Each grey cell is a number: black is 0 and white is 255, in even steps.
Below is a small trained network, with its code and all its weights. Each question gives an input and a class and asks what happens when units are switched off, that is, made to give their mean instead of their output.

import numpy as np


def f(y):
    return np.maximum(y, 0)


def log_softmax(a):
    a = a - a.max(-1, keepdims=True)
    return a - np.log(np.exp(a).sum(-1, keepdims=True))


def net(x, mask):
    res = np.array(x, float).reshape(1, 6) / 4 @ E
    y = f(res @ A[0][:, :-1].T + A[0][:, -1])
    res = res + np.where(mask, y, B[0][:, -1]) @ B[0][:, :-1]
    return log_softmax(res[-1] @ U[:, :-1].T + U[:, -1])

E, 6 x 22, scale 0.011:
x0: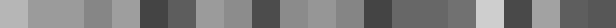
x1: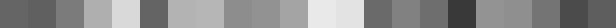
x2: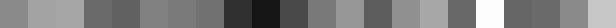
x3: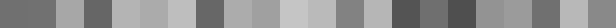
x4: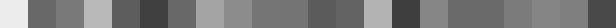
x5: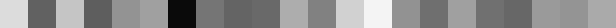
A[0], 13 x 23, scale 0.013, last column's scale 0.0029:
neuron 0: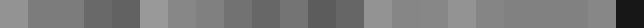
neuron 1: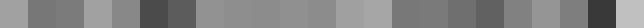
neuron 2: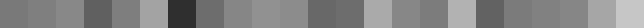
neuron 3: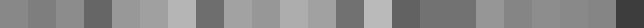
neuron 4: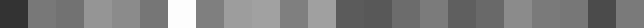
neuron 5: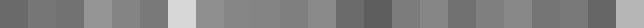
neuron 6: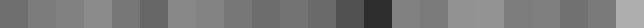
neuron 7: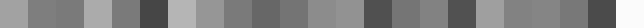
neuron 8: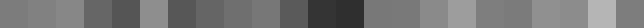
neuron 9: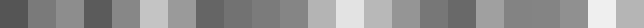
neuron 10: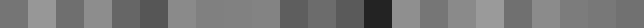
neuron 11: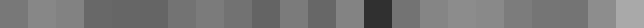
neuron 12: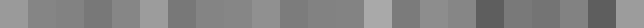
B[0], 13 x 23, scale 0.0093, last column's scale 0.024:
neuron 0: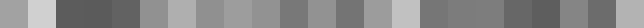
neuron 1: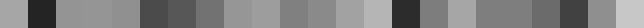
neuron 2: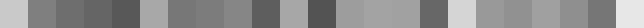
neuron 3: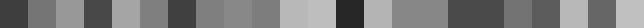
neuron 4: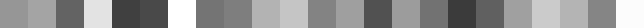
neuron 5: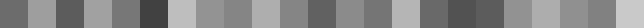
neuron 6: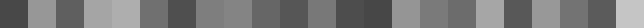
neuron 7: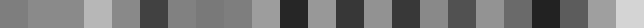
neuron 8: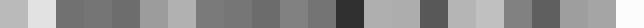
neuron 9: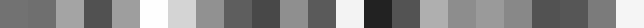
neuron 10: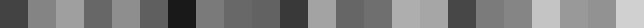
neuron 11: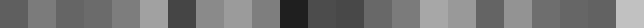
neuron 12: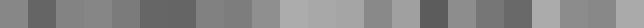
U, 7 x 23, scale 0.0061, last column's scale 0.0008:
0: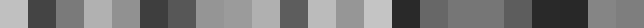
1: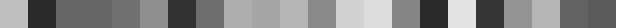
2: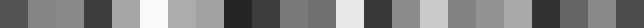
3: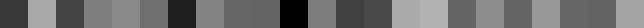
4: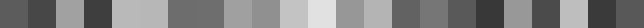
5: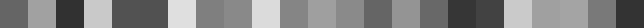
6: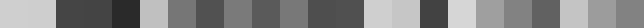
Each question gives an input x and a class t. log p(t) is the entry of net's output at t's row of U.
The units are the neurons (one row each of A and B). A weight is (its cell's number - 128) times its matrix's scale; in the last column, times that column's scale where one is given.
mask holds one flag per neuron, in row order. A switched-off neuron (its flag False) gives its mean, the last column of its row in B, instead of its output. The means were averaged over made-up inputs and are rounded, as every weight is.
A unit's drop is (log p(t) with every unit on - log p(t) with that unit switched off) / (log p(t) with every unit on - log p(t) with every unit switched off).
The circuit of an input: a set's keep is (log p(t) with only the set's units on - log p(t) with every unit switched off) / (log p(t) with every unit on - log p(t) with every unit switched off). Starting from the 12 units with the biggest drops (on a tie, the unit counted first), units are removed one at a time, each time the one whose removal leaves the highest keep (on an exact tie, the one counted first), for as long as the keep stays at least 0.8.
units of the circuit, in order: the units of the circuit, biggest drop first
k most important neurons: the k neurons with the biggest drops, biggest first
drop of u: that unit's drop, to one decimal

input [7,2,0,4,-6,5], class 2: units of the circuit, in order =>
neuron 9
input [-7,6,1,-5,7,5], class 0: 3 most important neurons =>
neuron 1; neuron 2; neuron 4
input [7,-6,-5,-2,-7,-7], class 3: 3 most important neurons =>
neuron 10; neuron 6; neuron 11
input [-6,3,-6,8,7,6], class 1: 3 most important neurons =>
neuron 1; neuron 12; neuron 2
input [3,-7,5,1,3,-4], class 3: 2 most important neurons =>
neuron 10; neuron 6
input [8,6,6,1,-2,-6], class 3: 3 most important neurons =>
neuron 10; neuron 6; neuron 11
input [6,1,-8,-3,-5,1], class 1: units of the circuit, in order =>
neuron 7; neuron 1
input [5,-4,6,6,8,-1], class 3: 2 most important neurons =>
neuron 2; neuron 7
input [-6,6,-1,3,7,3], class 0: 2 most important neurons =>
neuron 1; neuron 2
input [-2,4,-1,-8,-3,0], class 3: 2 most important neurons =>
neuron 4; neuron 9
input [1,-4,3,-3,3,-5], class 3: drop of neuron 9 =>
0.0
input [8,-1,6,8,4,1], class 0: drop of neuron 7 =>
0.1
